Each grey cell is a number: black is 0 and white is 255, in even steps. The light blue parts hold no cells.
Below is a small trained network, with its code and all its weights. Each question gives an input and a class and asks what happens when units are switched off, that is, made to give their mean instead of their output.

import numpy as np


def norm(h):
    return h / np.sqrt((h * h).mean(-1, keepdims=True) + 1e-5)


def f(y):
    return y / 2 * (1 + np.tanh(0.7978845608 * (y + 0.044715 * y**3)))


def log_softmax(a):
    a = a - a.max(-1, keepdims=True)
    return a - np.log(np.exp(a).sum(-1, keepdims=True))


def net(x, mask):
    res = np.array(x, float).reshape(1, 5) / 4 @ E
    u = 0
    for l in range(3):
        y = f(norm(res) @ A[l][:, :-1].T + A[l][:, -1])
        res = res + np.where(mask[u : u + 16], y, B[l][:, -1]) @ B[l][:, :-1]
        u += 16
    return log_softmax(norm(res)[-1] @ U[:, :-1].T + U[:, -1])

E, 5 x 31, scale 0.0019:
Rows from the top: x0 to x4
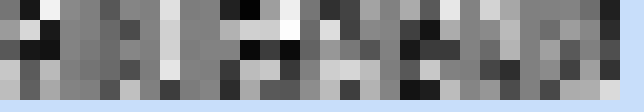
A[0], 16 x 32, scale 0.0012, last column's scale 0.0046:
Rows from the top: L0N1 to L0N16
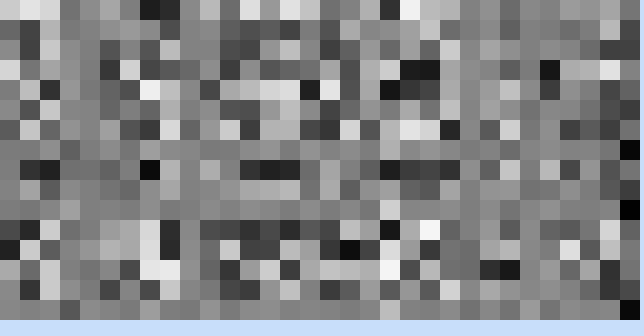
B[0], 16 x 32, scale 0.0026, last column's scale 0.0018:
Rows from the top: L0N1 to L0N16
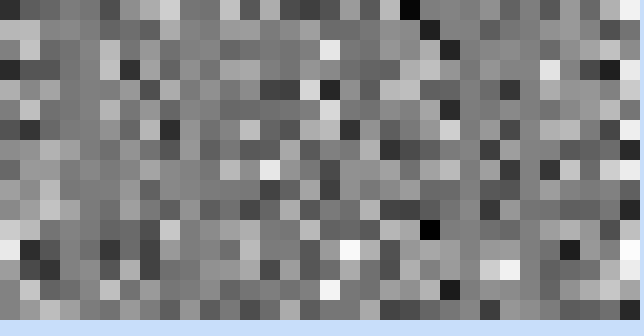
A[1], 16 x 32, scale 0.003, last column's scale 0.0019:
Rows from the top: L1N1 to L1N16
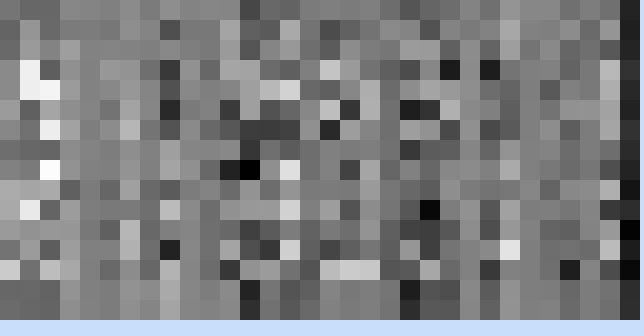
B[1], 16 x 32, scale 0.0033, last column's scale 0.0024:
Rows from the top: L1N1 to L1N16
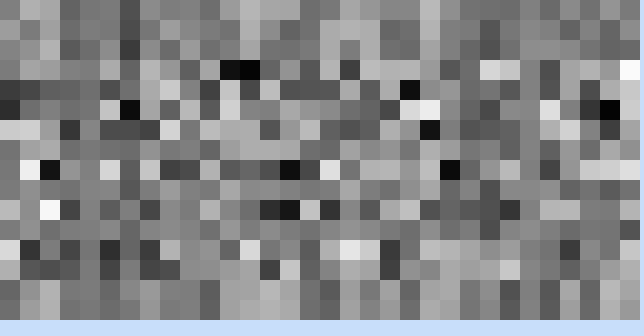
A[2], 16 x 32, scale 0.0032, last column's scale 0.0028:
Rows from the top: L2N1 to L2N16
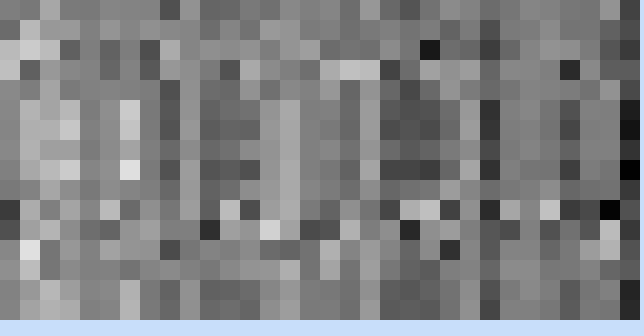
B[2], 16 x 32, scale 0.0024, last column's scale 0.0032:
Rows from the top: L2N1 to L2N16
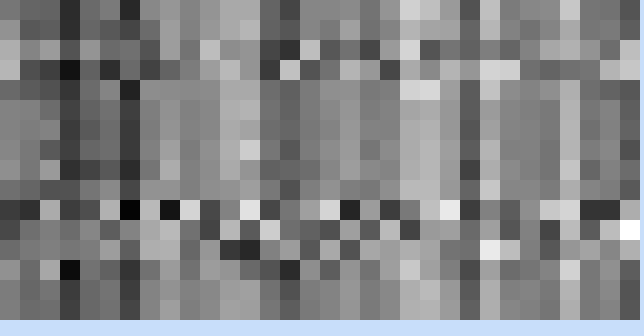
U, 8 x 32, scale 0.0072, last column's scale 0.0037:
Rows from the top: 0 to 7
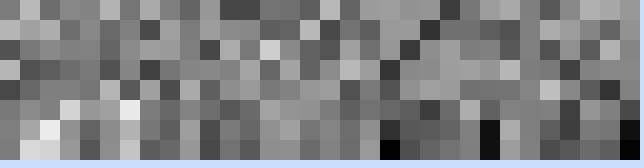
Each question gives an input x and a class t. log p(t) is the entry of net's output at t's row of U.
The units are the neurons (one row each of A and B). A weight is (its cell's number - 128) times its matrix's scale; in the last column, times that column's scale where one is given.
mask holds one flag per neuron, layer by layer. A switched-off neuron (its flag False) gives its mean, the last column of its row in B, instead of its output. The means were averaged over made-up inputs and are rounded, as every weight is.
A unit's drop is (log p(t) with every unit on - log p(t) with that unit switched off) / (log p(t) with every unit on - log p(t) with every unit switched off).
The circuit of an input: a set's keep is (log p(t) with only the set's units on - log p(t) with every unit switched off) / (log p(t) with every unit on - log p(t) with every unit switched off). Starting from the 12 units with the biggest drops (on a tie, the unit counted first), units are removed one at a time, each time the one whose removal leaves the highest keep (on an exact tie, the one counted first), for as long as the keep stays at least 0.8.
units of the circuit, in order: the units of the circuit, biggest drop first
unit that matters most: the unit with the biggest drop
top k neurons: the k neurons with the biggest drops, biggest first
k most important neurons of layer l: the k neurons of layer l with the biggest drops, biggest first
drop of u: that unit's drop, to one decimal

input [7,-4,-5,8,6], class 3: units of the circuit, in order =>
[L1N14]
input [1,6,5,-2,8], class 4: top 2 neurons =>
[L1N6, L0N12]
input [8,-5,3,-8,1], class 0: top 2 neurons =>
[L1N9, L0N14]
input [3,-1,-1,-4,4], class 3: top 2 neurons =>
[L0N7, L1N13]
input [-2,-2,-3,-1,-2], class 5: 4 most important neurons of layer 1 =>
[L1N5, L1N15, L1N16, L1N8]
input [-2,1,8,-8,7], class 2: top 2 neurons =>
[L1N15, L0N14]
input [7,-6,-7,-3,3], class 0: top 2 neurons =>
[L1N9, L0N9]
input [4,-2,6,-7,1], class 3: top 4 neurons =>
[L1N13, L0N1, L0N13, L2N4]
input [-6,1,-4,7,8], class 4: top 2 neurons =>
[L1N6, L0N13]
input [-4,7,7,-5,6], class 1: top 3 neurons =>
[L1N11, L0N1, L0N5]
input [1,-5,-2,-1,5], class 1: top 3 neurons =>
[L1N7, L0N7, L0N12]
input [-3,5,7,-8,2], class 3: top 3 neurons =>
[L1N13, L0N1, L0N13]
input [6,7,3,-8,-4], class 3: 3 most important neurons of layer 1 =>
[L1N13, L1N2, L1N7]
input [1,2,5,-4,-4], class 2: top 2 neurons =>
[L0N4, L0N14]
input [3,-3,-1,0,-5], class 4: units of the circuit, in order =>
[L2N11]
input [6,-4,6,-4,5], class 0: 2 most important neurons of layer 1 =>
[L1N9, L1N5]
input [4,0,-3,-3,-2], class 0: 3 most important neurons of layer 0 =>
[L0N9, L0N14, L0N4]
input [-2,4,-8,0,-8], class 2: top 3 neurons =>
[L1N5, L0N4, L2N12]
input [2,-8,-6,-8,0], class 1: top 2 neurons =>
[L1N7, L0N14]
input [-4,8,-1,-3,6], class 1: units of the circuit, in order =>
[L1N11]
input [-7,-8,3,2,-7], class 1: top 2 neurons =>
[L1N7, L1N9]
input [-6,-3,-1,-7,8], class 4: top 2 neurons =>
[L1N6, L0N14]
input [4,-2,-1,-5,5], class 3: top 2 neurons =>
[L1N13, L0N7]
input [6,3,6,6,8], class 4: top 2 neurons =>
[L1N6, L0N13]
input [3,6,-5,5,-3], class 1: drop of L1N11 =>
0.1
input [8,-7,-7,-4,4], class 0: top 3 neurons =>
[L1N9, L0N5, L0N9]
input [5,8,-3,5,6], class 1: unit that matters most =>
L1N11
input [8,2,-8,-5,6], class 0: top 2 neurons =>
[L1N9, L0N9]
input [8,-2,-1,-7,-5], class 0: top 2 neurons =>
[L1N9, L0N14]
